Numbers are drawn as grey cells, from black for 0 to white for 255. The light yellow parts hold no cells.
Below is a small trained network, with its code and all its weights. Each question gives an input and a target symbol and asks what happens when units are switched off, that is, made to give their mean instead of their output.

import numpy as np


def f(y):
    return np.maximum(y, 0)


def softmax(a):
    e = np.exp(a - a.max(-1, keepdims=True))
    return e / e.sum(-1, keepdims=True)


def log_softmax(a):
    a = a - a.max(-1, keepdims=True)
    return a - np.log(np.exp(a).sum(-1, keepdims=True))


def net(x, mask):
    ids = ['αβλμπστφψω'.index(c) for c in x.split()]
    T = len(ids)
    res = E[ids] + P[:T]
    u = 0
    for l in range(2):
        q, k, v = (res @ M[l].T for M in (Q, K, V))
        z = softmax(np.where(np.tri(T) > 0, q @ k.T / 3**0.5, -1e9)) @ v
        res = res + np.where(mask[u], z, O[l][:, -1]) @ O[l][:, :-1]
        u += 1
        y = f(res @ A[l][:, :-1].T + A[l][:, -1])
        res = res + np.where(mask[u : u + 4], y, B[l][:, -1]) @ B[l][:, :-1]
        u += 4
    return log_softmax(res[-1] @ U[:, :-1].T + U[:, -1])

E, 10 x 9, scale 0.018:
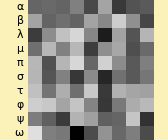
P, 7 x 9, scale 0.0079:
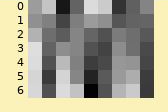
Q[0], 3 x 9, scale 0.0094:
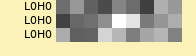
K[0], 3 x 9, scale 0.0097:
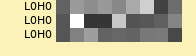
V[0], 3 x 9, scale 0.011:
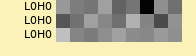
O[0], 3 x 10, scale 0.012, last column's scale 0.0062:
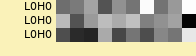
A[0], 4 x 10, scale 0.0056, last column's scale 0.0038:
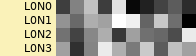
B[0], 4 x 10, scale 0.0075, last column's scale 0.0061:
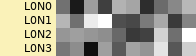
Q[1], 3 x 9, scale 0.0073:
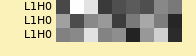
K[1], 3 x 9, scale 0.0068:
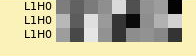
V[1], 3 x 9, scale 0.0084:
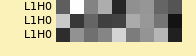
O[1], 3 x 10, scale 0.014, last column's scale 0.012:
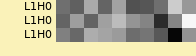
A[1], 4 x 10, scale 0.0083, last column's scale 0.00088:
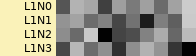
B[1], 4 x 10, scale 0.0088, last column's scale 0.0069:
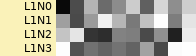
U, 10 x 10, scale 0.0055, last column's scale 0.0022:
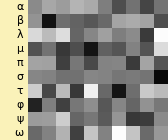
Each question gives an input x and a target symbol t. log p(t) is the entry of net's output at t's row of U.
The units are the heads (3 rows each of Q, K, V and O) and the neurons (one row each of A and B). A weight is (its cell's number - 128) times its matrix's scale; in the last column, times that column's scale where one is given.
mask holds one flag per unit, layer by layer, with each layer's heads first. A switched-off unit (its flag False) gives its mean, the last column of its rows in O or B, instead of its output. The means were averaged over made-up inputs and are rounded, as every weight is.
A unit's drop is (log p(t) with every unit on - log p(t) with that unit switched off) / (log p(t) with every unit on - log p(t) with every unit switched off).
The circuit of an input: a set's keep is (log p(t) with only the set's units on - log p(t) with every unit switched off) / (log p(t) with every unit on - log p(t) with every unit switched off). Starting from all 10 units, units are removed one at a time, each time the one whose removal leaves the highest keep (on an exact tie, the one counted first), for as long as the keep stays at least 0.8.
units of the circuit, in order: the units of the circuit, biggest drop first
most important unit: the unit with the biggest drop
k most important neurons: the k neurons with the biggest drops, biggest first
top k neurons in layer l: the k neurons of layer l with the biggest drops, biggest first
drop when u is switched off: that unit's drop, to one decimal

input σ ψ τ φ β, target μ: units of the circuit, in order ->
[L1H0; L1N2]
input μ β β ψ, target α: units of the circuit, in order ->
[L1H0]
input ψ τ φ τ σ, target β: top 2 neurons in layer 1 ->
[L1N1; L1N3]
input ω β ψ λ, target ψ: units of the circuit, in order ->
[L1H0; L0H0]
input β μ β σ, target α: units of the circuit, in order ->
[L0H0; L1N1; L1N3]
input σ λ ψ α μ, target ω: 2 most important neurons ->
[L1N0; L1N3]
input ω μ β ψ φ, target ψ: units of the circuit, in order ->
[L1H0; L0H0; L0N3]
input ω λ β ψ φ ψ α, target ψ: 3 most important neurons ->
[L0N2; L0N3; L1N1]
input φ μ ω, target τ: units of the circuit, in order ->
[L1H0; L0H0; L0N2]
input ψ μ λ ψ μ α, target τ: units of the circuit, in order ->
[L1H0; L0H0]
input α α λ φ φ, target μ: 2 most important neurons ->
[L1N2; L1N3]
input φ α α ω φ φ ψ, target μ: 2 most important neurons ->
[L1N2; L1N1]
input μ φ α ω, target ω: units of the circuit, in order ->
[L0H0; L1N0]
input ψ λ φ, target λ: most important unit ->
L1H0
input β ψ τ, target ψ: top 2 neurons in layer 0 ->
[L0N2; L0N3]
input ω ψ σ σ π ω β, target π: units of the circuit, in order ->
[L0H0; L1H0; L0N3]
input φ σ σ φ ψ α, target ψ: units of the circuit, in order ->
[L0H0; L1H0; L0N2]
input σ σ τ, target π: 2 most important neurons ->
[L1N3; L0N0]
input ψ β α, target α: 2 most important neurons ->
[L1N1; L0N2]
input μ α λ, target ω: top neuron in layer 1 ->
[L1N3]
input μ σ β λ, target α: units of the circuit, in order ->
[L0H0; L1N3]
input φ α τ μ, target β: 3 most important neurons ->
[L1N1; L1N3; L1N2]
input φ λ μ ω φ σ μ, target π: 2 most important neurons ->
[L1N3; L0N0]
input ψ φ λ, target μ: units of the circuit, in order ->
[L1H0; L1N2]
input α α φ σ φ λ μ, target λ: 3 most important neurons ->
[L1N2; L0N2; L1N1]
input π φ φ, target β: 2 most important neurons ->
[L1N2; L0N3]
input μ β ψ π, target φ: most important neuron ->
[L1N3]
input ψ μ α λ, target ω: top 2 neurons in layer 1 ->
[L1N3; L1N0]
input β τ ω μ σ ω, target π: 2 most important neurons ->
[L0N0; L1N3]
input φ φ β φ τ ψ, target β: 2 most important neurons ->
[L1N3; L1N1]
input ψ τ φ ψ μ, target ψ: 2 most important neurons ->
[L0N3; L0N2]
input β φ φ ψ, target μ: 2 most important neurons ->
[L1N2; L0N0]
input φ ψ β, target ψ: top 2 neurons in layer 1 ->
[L1N1; L1N0]
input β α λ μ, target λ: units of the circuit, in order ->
[L0H0]
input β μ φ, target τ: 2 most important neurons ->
[L0N2; L0N0]
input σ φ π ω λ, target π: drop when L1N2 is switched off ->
-0.1
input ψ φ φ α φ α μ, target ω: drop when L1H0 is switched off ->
0.5
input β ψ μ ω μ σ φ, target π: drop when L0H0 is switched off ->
0.2
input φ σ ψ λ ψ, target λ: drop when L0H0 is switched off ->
0.1
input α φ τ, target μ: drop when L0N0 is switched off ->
0.1
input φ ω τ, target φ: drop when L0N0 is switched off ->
0.0
